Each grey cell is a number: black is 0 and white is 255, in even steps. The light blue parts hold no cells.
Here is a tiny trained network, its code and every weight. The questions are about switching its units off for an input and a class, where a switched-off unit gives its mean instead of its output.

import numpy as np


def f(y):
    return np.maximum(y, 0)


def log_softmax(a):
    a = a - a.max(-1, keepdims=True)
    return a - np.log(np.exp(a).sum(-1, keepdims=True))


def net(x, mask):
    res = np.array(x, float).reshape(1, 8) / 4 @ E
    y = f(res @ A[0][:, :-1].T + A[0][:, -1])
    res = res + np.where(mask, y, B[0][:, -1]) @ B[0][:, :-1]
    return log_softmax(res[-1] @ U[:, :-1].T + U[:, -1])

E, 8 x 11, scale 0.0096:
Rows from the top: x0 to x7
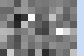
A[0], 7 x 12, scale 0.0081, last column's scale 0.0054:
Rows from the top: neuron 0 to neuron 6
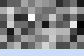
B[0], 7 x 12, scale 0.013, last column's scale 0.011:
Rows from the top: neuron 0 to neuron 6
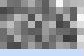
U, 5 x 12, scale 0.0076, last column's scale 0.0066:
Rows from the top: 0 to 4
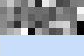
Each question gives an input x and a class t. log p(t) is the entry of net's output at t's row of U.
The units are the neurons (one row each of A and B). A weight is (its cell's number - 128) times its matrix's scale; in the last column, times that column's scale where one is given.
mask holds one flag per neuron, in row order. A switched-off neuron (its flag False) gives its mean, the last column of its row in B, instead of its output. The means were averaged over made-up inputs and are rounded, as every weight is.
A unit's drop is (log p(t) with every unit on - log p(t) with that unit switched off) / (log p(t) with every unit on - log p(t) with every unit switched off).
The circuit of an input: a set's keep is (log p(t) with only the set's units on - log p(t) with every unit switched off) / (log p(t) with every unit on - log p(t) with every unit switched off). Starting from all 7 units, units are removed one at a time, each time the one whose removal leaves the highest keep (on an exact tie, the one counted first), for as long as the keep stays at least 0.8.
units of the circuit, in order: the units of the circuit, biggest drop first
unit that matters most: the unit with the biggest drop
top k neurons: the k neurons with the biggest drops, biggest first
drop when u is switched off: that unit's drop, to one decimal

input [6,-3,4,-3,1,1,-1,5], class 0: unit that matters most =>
neuron 3
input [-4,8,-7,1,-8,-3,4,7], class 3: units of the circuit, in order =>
(neuron 0; neuron 6)
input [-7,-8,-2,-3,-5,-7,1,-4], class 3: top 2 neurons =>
(neuron 6; neuron 3)
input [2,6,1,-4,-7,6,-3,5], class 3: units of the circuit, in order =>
(neuron 0; neuron 6)
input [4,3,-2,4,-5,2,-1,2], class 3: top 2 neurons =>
(neuron 0; neuron 2)
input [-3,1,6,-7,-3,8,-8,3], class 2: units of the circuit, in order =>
(neuron 2; neuron 6)
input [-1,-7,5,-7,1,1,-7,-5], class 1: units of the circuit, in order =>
(neuron 3; neuron 6)
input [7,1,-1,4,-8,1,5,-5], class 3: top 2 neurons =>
(neuron 0; neuron 3)
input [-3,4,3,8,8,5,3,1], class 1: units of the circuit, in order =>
(neuron 0; neuron 5)
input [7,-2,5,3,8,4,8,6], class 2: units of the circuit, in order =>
(neuron 2; neuron 0)
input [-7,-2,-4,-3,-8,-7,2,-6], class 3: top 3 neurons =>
(neuron 6; neuron 0; neuron 3)
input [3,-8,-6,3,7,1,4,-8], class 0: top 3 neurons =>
(neuron 5; neuron 2; neuron 6)
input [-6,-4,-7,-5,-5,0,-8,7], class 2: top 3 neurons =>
(neuron 6; neuron 5; neuron 4)
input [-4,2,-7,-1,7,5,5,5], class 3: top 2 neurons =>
(neuron 2; neuron 1)
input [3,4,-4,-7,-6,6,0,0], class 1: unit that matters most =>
neuron 2
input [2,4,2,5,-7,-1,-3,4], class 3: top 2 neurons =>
(neuron 0; neuron 5)
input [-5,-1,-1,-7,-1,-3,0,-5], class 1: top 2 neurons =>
(neuron 3; neuron 6)
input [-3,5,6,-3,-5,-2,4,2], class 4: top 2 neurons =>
(neuron 2; neuron 1)
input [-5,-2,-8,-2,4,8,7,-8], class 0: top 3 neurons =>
(neuron 2; neuron 5; neuron 4)
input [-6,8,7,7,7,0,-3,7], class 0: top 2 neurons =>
(neuron 3; neuron 6)
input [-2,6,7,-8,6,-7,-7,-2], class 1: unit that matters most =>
neuron 1
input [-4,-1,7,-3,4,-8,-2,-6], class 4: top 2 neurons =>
(neuron 2; neuron 3)
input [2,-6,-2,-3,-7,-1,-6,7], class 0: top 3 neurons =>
(neuron 3; neuron 1; neuron 2)
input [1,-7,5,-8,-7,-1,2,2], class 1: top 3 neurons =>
(neuron 6; neuron 2; neuron 1)
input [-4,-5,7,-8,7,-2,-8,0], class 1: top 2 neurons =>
(neuron 1; neuron 0)
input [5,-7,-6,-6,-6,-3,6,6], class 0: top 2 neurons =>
(neuron 3; neuron 2)
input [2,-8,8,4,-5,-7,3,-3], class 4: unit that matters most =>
neuron 2
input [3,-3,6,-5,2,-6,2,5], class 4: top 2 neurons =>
(neuron 2; neuron 5)
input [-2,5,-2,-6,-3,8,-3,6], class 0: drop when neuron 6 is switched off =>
-0.1
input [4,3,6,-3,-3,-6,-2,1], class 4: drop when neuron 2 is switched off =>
0.7
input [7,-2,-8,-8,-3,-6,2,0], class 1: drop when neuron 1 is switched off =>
-0.2
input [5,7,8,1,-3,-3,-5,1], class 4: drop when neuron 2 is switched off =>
0.7
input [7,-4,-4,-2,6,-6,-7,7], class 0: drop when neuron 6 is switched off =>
0.1
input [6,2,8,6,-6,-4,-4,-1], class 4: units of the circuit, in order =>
(neuron 2)
